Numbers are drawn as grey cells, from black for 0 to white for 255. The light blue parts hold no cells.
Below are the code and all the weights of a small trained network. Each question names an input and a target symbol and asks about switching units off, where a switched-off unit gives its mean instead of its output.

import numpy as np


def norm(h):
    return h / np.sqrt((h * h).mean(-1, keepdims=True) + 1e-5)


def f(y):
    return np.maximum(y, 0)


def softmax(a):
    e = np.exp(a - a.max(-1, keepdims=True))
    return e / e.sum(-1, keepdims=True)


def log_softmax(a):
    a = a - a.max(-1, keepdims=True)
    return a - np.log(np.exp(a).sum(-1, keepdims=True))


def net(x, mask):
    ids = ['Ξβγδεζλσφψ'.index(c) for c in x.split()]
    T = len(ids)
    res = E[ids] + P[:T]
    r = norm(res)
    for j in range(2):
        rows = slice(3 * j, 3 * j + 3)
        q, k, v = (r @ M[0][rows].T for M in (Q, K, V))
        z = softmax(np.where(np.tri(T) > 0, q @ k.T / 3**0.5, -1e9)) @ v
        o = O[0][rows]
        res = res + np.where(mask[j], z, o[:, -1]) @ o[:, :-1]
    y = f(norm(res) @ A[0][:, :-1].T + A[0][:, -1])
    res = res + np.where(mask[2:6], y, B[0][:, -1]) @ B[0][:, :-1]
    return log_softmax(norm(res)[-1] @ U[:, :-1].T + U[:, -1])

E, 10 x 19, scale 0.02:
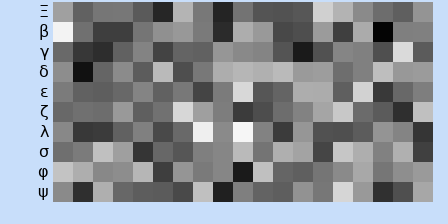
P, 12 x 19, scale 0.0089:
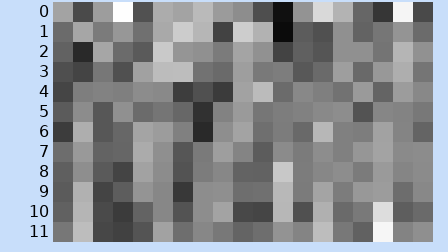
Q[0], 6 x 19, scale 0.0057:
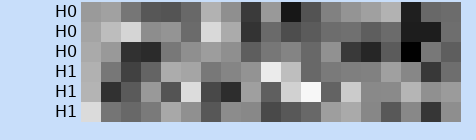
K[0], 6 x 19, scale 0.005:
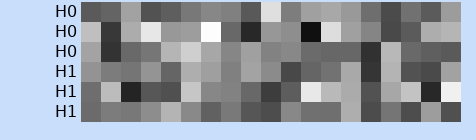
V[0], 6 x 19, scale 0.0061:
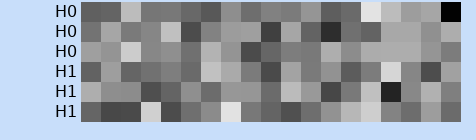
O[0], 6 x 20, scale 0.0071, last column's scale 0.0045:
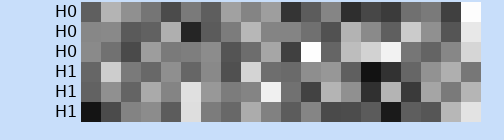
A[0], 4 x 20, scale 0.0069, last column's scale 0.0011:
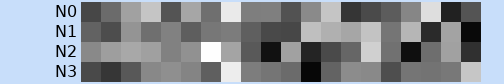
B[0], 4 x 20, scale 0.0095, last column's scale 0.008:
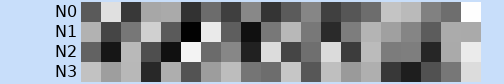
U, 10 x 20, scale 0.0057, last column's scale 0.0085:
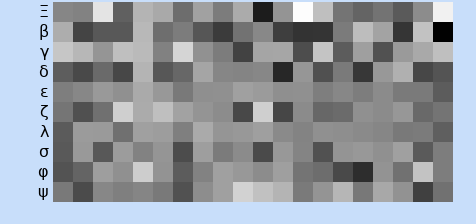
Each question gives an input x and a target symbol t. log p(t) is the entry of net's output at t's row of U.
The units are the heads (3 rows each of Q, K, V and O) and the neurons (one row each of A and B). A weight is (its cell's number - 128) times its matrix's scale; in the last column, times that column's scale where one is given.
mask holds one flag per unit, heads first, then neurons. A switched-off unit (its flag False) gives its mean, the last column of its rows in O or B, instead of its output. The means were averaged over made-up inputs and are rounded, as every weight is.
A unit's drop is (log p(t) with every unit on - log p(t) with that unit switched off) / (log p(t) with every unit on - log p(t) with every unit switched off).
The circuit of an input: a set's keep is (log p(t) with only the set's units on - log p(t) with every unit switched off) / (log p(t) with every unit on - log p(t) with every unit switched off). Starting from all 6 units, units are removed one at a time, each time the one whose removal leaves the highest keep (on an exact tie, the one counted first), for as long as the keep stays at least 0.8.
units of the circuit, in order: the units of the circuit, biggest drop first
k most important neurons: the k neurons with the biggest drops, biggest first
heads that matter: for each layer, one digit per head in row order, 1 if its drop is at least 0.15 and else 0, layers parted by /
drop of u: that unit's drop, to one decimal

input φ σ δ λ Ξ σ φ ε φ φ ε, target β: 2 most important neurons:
N1; N3
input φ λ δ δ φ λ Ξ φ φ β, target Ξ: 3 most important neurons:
N0; N2; N1
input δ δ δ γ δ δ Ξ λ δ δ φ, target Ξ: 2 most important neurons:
N2; N0
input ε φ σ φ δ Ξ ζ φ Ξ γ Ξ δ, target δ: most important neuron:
N3
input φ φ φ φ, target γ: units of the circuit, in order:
H0; N2
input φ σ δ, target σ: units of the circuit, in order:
H0; N0
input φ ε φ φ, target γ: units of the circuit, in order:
H0; H1; N2
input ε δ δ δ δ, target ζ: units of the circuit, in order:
H0; N2
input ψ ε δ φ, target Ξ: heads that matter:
00
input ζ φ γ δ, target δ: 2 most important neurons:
N3; N0
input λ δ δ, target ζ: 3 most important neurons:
N2; N0; N3
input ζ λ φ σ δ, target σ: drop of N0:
0.4
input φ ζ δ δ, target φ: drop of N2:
0.3
